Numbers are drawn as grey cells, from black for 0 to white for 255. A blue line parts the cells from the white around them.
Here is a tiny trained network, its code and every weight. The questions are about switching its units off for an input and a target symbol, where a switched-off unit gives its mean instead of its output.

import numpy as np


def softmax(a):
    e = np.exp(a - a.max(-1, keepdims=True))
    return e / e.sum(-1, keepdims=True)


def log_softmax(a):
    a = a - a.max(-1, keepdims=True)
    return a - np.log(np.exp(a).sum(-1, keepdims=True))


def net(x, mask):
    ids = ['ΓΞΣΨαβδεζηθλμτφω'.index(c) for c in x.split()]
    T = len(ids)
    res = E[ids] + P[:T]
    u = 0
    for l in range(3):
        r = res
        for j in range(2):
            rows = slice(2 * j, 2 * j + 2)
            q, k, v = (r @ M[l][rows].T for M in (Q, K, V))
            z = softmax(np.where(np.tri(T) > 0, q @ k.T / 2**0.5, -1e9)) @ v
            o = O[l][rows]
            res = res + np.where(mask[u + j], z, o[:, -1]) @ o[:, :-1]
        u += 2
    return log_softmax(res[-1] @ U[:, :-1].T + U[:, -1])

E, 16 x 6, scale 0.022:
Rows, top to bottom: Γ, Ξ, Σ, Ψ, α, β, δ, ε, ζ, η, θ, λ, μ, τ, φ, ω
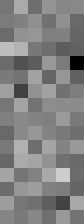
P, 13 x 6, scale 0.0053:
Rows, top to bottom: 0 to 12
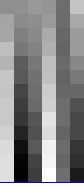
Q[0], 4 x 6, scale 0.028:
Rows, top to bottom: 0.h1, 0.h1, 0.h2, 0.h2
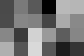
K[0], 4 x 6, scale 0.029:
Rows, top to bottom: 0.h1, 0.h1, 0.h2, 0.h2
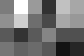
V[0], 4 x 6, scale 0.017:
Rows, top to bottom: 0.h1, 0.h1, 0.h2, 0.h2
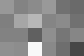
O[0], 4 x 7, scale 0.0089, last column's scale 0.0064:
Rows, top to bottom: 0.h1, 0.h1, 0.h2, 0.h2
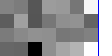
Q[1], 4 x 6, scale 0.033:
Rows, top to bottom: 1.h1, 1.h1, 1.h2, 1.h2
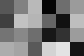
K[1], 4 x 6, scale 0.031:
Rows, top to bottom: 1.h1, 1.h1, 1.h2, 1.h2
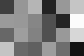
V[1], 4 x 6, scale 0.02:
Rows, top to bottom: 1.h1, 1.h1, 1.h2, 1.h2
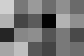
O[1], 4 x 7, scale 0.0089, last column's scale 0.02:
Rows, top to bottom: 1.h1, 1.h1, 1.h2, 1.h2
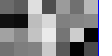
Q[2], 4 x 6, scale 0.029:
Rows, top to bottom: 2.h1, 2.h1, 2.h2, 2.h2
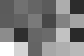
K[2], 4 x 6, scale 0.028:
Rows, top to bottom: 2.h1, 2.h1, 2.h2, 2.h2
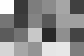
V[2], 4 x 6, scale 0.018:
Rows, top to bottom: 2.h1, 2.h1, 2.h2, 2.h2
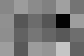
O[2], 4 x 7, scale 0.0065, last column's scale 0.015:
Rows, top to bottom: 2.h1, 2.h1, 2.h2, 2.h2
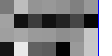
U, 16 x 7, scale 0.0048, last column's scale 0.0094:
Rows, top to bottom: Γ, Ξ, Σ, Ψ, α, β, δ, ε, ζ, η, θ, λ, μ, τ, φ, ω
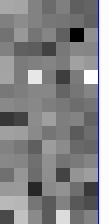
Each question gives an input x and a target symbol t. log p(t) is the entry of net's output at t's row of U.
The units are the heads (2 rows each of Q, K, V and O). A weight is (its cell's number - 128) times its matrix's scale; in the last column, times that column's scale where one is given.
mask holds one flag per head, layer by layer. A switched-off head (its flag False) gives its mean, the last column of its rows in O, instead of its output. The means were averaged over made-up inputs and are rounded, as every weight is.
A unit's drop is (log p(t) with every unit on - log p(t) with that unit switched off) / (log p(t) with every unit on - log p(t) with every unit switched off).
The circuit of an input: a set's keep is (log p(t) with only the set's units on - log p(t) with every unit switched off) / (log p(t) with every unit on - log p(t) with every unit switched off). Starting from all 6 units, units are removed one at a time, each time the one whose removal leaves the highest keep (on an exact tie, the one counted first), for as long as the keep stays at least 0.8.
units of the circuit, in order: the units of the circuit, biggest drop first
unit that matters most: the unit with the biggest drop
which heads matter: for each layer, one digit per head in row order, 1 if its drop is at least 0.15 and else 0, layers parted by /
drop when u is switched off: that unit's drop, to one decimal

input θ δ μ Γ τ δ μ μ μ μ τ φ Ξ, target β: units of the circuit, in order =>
[0.h2; 1.h2]
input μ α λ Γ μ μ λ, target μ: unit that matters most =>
1.h2
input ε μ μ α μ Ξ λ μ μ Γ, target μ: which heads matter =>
00 / 01 / 01
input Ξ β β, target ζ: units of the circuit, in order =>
[1.h1; 0.h2]
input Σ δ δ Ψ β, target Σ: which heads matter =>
00 / 01 / 00
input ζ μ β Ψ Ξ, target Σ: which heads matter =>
00 / 01 / 00
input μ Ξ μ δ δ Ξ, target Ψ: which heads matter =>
00 / 01 / 10
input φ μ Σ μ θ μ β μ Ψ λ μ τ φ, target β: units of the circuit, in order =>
[0.h2; 0.h1]
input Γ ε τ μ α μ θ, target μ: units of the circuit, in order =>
[1.h2; 2.h2]
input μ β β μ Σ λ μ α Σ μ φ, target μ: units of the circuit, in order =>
[1.h1; 2.h2; 1.h2]
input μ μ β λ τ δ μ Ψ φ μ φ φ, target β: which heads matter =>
01 / 01 / 00
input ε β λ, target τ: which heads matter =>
01 / 10 / 00
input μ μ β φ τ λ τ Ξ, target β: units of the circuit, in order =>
[1.h2; 0.h2]
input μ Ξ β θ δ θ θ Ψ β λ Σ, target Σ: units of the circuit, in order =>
[1.h2]
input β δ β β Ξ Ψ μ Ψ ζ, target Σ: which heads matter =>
01 / 01 / 00
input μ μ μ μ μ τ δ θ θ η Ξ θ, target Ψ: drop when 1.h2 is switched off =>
0.4
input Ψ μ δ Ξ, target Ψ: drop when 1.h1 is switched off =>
0.0
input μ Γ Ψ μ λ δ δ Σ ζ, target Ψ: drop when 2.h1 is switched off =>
0.8
